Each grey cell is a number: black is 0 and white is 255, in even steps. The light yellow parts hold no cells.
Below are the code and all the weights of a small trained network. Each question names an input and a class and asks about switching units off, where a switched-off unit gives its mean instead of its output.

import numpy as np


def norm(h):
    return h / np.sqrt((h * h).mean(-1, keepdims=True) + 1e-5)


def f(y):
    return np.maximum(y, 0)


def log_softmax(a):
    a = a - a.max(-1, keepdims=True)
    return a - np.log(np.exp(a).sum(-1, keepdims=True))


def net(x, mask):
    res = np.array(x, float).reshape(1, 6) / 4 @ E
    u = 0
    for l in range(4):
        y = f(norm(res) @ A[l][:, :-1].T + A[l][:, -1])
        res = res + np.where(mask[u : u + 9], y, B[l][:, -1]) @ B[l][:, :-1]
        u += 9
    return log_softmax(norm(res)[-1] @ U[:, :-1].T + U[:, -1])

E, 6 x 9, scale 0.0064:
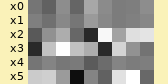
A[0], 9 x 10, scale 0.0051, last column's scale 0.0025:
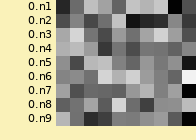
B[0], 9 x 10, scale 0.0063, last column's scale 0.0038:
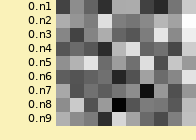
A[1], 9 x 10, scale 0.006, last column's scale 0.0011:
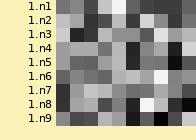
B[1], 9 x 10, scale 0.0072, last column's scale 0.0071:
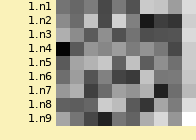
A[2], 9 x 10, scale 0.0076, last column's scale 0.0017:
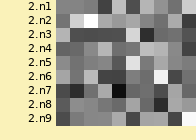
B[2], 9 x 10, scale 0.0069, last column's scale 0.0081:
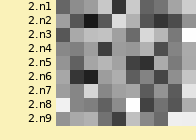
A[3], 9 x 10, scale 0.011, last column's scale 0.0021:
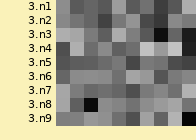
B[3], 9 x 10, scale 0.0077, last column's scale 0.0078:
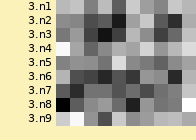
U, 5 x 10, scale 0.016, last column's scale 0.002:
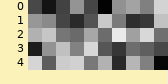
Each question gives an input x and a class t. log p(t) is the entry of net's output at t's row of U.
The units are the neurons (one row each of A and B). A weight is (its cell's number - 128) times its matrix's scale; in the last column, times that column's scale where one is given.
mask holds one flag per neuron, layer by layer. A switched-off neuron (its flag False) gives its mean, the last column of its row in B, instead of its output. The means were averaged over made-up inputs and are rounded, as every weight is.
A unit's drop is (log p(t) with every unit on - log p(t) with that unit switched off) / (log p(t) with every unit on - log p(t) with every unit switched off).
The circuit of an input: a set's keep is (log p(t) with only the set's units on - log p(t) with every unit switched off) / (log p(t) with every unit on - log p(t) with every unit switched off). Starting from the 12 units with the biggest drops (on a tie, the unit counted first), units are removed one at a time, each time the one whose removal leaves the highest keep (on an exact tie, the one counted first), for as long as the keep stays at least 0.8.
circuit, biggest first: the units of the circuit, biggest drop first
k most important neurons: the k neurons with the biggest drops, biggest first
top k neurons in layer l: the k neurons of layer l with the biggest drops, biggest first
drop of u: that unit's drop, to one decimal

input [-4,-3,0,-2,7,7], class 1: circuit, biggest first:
[1.n2]
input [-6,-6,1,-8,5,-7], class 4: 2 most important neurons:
[2.n7 2.n3]
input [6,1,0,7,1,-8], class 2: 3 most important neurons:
[1.n9 1.n2 1.n5]
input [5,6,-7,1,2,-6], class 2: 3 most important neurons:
[1.n1 3.n4 3.n9]
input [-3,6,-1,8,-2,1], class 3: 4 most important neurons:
[1.n8 1.n9 1.n4 1.n6]
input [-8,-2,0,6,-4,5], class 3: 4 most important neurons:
[1.n8 1.n2 1.n4 1.n9]
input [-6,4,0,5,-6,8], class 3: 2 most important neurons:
[1.n2 1.n8]
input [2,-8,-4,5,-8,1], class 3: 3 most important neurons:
[1.n2 1.n8 1.n4]
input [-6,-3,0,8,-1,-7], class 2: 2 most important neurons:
[1.n9 1.n2]
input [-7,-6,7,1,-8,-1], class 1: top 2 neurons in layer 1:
[1.n9 1.n3]
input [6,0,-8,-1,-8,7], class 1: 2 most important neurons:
[1.n2 2.n3]
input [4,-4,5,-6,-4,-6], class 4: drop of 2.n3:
0.2
